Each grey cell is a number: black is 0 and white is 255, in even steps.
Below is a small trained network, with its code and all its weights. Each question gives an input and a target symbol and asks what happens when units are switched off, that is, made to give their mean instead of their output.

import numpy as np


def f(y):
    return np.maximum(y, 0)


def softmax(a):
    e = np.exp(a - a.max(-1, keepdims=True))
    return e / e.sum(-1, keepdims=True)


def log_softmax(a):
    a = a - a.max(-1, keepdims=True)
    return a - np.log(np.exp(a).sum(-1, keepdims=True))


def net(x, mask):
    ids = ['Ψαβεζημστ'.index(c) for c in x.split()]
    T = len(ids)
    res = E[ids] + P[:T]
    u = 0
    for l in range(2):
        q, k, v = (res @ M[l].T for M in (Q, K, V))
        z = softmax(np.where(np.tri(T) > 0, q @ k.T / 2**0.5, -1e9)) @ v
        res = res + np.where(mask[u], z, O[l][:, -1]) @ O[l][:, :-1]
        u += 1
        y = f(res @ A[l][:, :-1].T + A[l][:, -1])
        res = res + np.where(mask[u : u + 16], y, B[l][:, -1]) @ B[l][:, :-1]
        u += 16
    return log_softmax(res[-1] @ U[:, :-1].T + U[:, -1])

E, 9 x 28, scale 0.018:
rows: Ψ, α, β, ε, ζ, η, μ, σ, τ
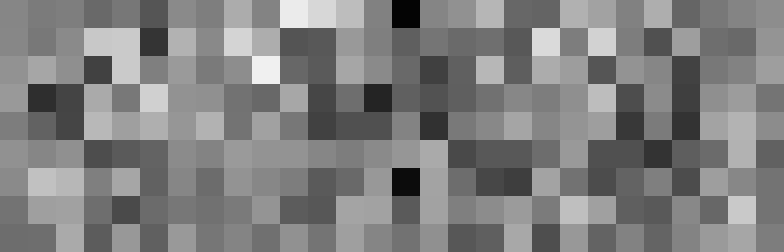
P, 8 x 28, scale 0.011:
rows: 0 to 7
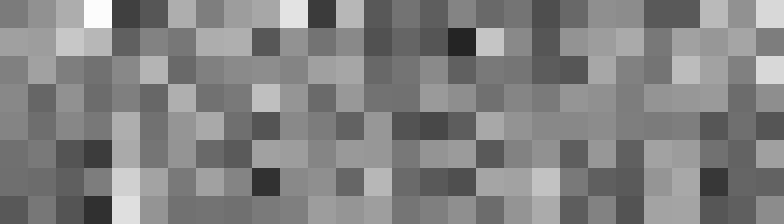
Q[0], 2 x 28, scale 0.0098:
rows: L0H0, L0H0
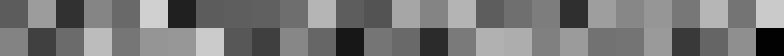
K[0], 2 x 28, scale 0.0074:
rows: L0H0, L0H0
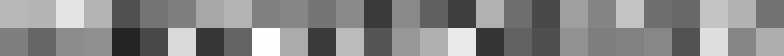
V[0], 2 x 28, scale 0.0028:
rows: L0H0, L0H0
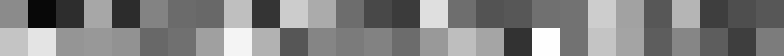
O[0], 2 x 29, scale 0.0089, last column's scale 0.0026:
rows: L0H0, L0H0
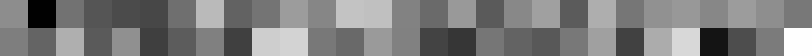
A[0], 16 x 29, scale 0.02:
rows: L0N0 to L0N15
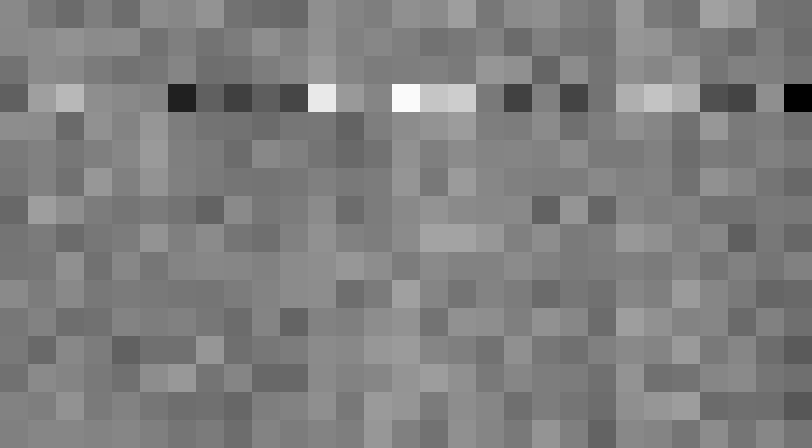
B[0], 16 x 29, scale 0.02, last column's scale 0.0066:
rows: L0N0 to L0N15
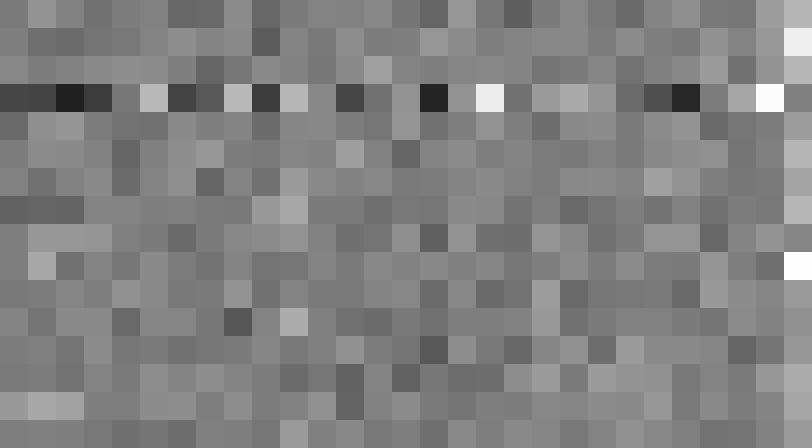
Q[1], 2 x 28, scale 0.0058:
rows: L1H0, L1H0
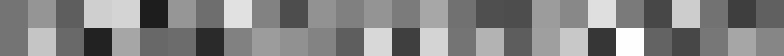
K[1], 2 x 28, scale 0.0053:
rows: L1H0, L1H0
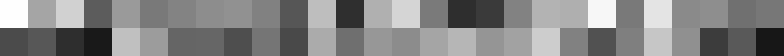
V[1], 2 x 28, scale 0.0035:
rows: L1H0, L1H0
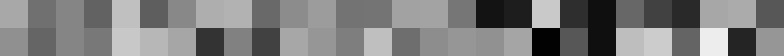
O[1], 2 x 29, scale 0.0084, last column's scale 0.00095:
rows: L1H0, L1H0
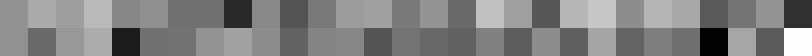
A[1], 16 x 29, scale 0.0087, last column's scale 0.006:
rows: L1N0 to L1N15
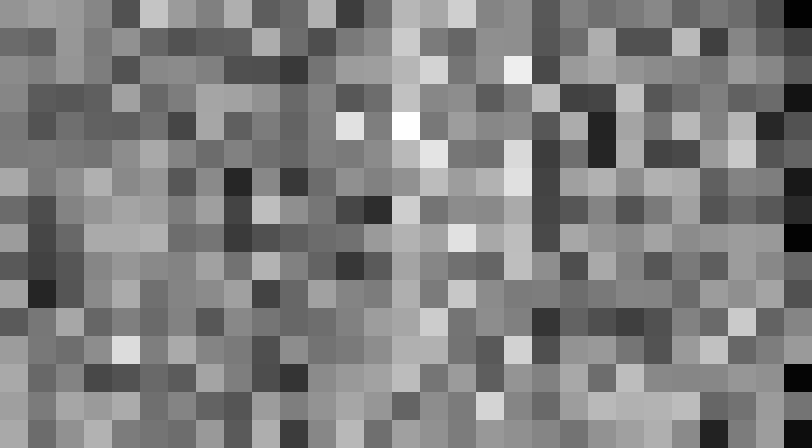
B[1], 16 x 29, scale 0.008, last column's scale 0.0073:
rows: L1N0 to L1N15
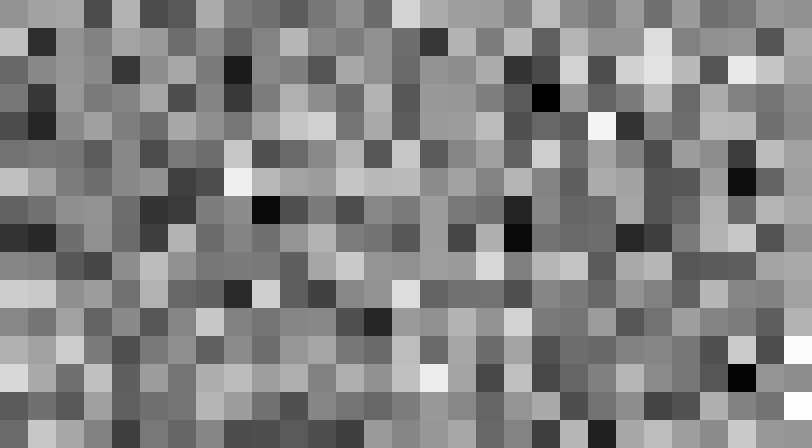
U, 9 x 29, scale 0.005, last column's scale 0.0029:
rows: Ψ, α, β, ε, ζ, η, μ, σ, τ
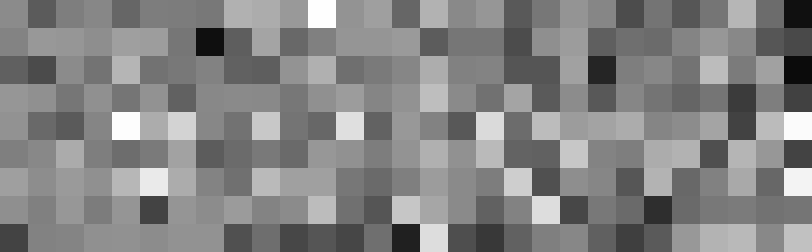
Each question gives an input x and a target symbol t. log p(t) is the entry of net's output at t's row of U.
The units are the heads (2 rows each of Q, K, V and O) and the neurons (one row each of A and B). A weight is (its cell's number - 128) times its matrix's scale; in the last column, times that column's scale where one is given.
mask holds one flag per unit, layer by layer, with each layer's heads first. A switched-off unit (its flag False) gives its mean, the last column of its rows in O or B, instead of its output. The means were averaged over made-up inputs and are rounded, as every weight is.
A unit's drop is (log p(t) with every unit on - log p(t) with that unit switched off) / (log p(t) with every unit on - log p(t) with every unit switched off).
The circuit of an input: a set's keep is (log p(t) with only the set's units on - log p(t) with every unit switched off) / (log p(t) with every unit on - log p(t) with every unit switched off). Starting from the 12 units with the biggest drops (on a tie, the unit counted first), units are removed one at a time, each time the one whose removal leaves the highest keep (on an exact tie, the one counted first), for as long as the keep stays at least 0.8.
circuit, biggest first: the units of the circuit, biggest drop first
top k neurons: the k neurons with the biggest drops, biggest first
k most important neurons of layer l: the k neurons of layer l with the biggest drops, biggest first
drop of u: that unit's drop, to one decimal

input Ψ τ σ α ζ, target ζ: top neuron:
L1N9
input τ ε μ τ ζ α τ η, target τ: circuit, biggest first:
L0H0, L0N13
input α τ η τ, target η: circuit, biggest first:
L1N2, L0H0, L0N7, L1H0
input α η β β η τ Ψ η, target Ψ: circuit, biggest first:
L1N4, L0H0, L0N12
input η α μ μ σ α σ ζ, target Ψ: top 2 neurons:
L1N8, L1N6
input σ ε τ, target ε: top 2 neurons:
L1N13, L0N0
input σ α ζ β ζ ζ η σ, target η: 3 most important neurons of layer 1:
L1N2, L1N14, L1N12
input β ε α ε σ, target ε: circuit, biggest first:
L0H0, L1N13, L0N7
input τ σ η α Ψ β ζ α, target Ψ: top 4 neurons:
L0N14, L1N3, L0N2, L0N1
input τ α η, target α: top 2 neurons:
L0N12, L0N10
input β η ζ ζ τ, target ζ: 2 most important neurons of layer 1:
L1N9, L1N12
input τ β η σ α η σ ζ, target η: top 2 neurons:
L0N4, L0N6
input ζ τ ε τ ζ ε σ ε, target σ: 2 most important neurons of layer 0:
L0N6, L0N4
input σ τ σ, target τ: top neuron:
L0N0
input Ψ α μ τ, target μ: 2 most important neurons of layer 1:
L1N1, L1N11
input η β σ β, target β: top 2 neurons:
L0N7, L1N3
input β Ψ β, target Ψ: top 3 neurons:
L0N7, L0N2, L1N3
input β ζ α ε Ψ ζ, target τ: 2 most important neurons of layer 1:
L1N7, L1N12
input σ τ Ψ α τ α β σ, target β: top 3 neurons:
L0N7, L1N7, L1N1
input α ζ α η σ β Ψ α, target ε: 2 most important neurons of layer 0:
L0N10, L0N14
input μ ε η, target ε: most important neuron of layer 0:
L0N0
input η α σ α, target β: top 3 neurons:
L1N3, L0N14, L0N1
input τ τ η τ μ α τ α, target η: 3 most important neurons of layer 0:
L0N14, L0N10, L0N2
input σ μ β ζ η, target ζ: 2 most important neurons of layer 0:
L0N13, L0N7
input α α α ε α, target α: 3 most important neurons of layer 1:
L1N10, L1N12, L1N3
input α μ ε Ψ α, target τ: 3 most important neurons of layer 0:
L0N14, L0N1, L0N10
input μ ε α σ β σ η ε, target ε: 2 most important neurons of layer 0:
L0N1, L0N5
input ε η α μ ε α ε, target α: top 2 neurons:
L1N10, L0N0
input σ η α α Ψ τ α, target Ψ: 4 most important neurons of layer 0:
L0N14, L0N2, L0N1, L0N9
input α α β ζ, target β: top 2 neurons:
L1N7, L0N9
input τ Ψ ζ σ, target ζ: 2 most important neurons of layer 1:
L1N9, L1N5
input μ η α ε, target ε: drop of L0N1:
0.2
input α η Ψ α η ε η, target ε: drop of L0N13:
0.2
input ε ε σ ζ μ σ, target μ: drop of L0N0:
0.1
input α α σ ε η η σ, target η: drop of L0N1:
-0.1
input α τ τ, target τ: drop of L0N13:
0.5
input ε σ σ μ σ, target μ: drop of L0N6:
0.0
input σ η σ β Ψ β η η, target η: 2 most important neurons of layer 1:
L1N2, L1N14
